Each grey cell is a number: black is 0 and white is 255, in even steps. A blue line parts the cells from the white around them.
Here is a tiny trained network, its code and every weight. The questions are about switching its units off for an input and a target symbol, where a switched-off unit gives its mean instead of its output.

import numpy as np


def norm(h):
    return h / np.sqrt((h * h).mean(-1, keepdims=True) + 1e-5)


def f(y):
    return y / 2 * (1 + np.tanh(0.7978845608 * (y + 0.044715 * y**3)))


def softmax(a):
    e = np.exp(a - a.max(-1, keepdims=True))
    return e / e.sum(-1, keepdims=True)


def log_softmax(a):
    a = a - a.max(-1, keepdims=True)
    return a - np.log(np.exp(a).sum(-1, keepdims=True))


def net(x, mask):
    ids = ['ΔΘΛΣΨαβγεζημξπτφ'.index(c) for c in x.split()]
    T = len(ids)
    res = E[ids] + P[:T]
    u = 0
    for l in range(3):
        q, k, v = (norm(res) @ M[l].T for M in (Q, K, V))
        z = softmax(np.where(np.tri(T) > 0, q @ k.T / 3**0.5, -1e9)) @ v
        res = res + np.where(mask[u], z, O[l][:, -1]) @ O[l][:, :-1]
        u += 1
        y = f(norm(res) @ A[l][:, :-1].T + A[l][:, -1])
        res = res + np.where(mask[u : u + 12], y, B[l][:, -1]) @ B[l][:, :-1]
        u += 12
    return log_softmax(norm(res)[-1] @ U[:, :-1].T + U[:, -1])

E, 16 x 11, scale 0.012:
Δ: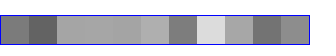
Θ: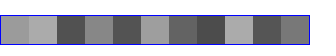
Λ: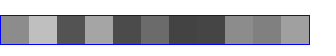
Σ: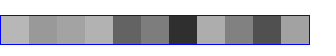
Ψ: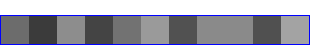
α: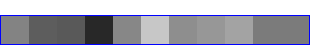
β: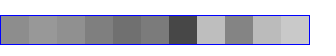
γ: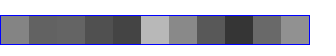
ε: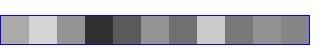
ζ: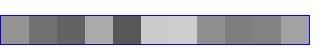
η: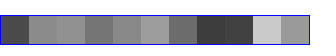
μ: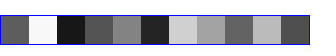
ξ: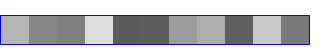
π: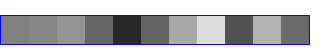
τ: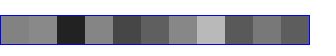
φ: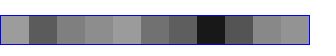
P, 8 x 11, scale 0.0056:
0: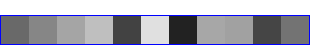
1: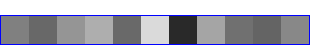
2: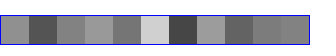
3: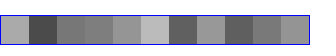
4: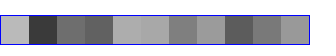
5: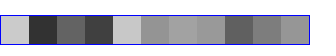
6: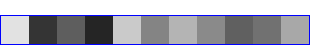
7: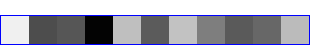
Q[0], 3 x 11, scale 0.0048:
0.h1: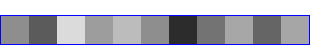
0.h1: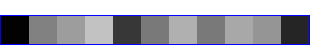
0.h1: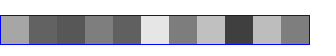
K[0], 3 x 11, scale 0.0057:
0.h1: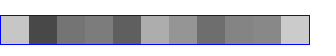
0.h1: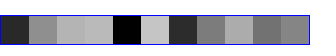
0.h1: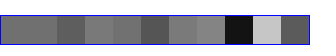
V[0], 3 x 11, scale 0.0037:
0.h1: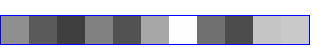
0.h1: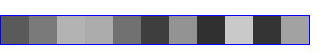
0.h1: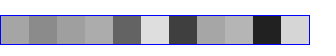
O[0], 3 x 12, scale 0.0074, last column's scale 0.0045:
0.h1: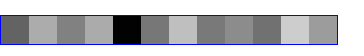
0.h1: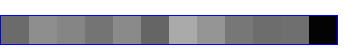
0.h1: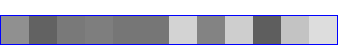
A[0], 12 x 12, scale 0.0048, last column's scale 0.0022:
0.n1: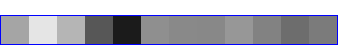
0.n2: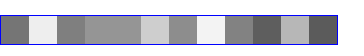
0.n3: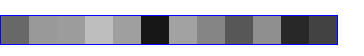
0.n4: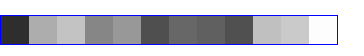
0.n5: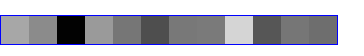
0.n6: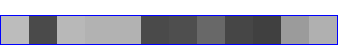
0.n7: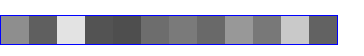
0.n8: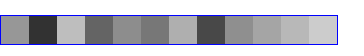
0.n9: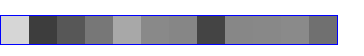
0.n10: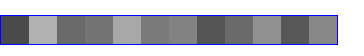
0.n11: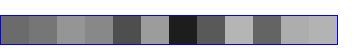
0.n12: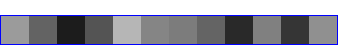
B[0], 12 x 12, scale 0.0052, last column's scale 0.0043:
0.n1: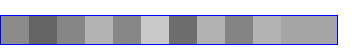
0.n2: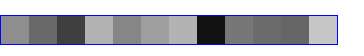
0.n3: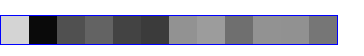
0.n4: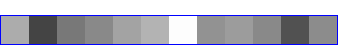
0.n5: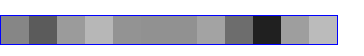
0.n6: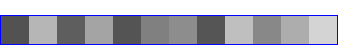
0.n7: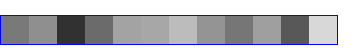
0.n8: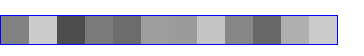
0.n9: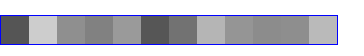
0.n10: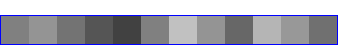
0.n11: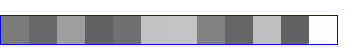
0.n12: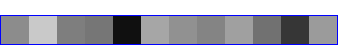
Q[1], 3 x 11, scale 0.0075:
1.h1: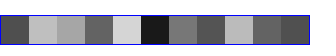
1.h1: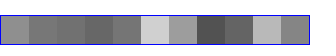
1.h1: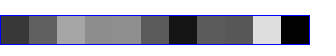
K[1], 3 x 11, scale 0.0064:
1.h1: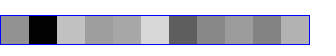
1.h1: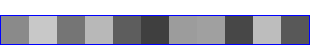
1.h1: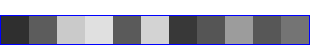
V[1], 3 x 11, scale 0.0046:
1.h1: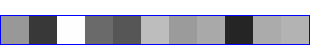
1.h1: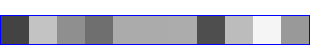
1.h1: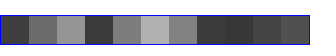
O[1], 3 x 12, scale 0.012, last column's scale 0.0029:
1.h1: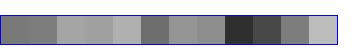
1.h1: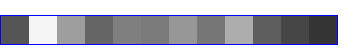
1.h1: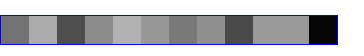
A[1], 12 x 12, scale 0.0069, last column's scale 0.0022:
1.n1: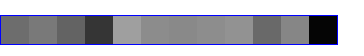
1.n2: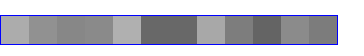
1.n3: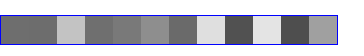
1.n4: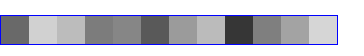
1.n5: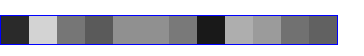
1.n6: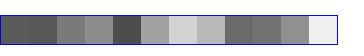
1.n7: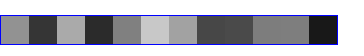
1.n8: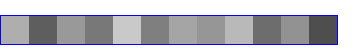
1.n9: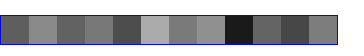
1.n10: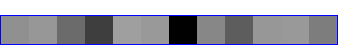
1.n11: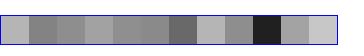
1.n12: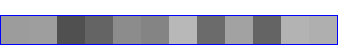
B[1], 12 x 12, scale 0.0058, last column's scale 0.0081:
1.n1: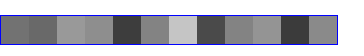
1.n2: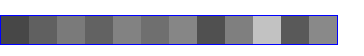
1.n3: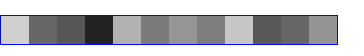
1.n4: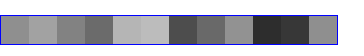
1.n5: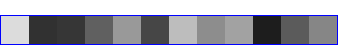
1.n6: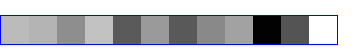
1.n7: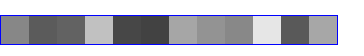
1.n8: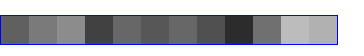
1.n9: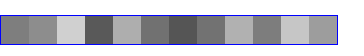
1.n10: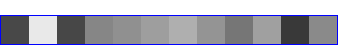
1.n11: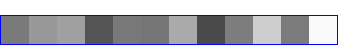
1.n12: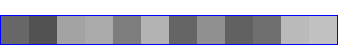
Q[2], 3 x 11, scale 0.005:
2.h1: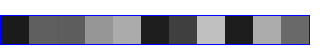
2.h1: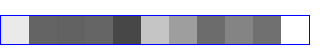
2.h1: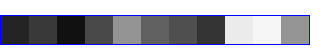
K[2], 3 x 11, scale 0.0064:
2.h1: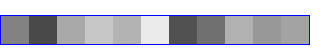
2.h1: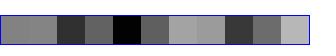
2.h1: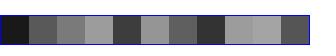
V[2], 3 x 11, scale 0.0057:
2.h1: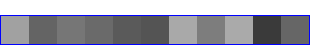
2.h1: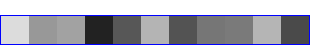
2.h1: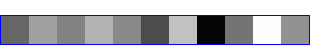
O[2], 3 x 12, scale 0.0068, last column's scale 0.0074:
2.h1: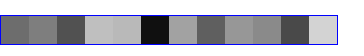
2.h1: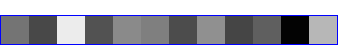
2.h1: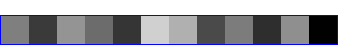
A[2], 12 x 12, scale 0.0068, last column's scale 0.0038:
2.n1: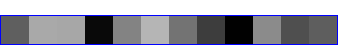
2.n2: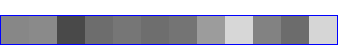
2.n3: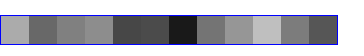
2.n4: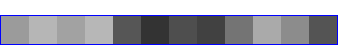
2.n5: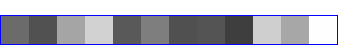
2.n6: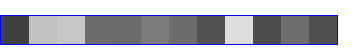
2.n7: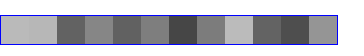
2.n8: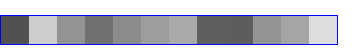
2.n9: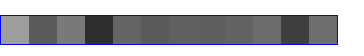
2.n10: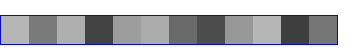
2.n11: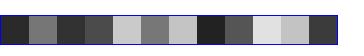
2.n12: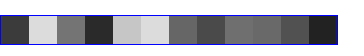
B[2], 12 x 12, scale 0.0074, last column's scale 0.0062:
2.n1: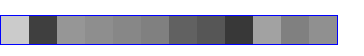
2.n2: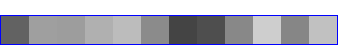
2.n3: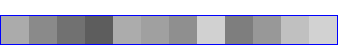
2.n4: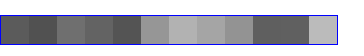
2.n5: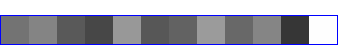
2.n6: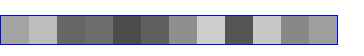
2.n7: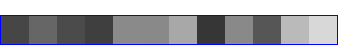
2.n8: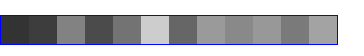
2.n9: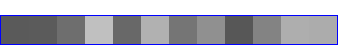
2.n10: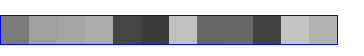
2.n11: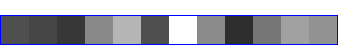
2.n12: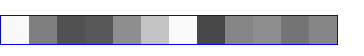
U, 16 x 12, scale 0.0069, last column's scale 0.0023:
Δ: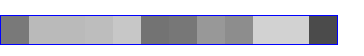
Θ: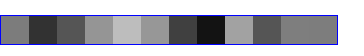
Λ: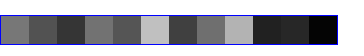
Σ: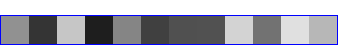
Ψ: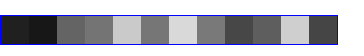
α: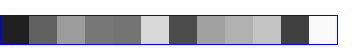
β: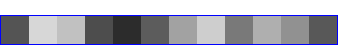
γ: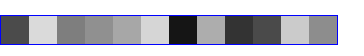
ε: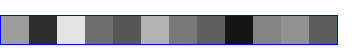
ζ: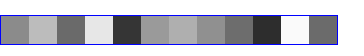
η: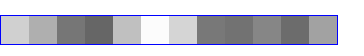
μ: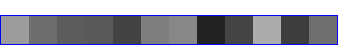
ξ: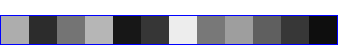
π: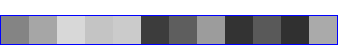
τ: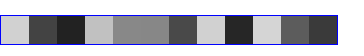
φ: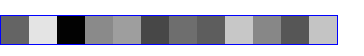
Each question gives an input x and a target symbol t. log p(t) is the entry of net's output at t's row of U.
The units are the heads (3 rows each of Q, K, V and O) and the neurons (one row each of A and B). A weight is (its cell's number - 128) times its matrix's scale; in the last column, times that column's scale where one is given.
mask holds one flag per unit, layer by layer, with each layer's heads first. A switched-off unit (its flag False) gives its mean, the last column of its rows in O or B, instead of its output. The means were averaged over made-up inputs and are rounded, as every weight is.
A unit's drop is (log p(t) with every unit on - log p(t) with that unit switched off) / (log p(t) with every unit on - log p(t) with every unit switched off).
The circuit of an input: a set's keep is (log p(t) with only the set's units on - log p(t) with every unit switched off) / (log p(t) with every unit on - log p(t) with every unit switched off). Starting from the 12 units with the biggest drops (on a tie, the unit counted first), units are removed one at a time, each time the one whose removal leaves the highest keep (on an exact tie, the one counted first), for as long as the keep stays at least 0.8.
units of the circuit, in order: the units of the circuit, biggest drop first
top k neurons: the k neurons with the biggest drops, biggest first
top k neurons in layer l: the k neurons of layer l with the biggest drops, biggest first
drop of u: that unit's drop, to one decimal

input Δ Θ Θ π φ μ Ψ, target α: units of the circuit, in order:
2.n2; 1.h1
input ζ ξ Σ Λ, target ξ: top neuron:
0.n5
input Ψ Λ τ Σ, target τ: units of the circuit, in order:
1.h1; 2.n5
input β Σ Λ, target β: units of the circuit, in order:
1.h1; 2.n6; 0.n11
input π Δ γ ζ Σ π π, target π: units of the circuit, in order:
1.h1; 1.n4
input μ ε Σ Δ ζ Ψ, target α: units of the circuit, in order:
1.h1; 2.n2
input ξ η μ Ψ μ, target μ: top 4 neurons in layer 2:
2.n7; 2.n1; 2.n9; 2.n5
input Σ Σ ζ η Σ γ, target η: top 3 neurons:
1.n4; 2.n12; 0.n5
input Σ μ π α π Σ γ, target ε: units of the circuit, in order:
0.h1; 2.h1
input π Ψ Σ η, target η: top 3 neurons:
0.n8; 0.n1; 2.n12
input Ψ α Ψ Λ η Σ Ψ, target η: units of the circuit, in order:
1.h1; 2.n12; 0.n8
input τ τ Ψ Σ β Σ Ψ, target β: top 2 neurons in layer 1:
1.n1; 1.n6
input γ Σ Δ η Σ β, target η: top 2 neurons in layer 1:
1.n4; 1.n7
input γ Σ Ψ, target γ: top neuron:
1.n6
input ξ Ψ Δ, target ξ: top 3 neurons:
0.n2; 2.n2; 1.n11
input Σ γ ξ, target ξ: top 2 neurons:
2.n4; 1.n12
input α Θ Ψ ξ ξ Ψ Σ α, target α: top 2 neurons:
0.n9; 0.n8
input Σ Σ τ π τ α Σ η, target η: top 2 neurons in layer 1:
1.n4; 1.n11
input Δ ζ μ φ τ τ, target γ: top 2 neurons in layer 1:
1.n11; 1.n9
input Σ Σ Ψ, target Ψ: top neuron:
1.n8
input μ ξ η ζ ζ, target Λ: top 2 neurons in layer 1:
1.n11; 1.n6
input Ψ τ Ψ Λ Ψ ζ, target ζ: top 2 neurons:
1.n6; 0.n8
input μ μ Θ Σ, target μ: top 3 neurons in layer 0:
0.n3; 0.n9; 0.n8
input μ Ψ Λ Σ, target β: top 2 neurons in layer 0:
0.n3; 0.n10
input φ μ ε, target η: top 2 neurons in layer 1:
1.n10; 1.n11
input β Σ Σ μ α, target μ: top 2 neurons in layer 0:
0.n6; 0.n3
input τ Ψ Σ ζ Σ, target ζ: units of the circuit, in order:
0.h1
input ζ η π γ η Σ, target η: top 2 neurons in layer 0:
0.n1; 0.n8
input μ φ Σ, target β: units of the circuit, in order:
1.h1; 2.n6
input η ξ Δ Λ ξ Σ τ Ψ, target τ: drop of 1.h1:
0.2
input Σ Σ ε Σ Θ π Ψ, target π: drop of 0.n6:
0.0
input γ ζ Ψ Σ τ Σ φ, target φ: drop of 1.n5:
0.3
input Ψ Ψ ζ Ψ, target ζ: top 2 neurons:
1.n6; 0.n8
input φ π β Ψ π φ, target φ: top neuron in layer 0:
0.n8
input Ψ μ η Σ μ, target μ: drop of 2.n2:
0.1
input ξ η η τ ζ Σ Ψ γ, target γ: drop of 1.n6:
0.1
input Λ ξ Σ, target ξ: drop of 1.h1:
0.4
